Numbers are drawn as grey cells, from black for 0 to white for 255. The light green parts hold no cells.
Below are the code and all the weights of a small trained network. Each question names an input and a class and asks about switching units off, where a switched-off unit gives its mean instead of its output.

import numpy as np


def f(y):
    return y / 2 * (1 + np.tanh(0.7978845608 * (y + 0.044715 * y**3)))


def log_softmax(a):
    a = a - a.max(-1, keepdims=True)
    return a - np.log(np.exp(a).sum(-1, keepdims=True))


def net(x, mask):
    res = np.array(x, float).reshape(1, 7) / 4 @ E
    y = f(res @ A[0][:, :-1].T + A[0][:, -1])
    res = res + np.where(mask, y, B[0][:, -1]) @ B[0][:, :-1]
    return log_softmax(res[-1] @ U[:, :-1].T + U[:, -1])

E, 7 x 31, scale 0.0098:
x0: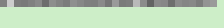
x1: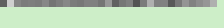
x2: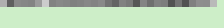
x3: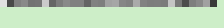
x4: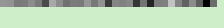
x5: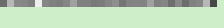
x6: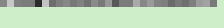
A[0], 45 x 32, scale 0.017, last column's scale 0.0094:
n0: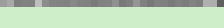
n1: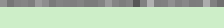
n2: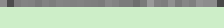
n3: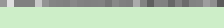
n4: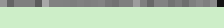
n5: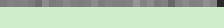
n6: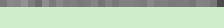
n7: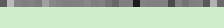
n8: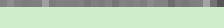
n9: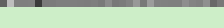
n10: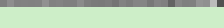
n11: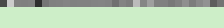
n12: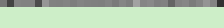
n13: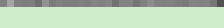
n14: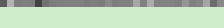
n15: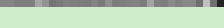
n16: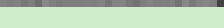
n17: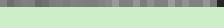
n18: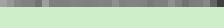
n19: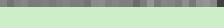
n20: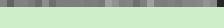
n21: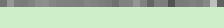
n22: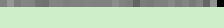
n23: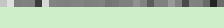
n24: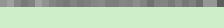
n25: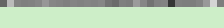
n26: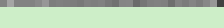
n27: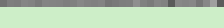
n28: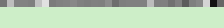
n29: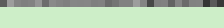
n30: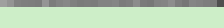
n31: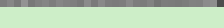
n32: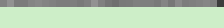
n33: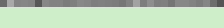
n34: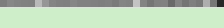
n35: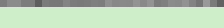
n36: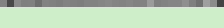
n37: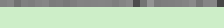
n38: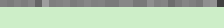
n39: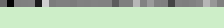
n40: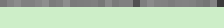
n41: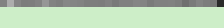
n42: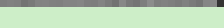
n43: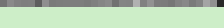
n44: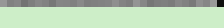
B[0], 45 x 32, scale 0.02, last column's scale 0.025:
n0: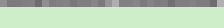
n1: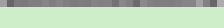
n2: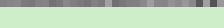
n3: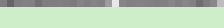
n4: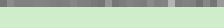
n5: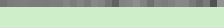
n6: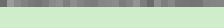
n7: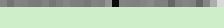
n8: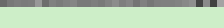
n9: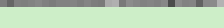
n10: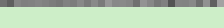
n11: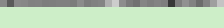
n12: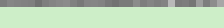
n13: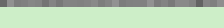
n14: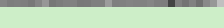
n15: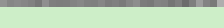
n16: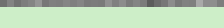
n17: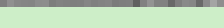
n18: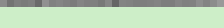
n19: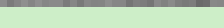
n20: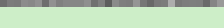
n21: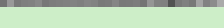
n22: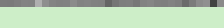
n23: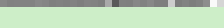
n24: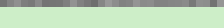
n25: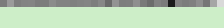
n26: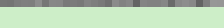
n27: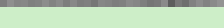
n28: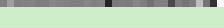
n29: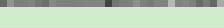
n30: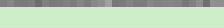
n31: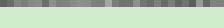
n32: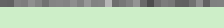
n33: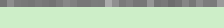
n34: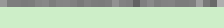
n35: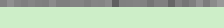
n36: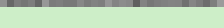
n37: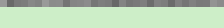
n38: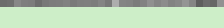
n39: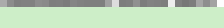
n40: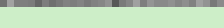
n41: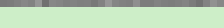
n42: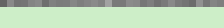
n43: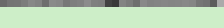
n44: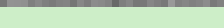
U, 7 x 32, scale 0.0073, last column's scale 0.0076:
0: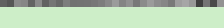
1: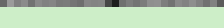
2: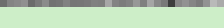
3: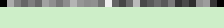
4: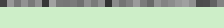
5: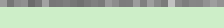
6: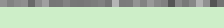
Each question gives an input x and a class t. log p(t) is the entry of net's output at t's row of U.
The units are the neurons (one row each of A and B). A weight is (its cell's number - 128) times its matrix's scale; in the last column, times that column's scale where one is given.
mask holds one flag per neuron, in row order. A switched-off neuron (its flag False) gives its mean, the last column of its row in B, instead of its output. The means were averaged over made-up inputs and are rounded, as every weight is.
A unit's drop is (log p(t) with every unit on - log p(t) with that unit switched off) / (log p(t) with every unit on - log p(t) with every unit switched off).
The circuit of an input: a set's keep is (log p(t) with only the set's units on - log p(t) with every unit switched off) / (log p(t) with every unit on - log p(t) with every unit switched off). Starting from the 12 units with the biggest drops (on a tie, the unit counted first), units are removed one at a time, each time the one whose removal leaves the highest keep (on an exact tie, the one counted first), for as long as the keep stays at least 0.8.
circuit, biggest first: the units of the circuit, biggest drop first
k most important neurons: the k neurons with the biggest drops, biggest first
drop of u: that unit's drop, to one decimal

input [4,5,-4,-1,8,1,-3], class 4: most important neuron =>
[n29]
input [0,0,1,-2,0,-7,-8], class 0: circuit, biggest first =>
[n39 n25]
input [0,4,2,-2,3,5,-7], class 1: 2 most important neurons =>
[n39 n11]
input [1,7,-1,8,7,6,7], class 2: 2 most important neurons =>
[n23 n39]
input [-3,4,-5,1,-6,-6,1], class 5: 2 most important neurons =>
[n39 n28]
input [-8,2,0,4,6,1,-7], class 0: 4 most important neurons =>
[n39 n28 n23 n7]
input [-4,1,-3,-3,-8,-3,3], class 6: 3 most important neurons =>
[n39 n7 n23]
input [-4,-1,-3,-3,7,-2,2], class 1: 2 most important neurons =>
[n39 n3]
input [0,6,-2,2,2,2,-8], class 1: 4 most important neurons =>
[n39 n3 n11 n9]
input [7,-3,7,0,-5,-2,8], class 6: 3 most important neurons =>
[n39 n28 n7]
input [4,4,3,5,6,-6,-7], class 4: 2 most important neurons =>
[n39 n7]
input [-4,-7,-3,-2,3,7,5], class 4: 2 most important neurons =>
[n7 n39]
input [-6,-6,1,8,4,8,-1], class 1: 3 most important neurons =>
[n39 n28 n23]
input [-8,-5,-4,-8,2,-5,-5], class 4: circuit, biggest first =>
[n29]
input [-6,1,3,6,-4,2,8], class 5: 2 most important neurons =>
[n23 n39]
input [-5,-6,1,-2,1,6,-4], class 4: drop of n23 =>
0.1
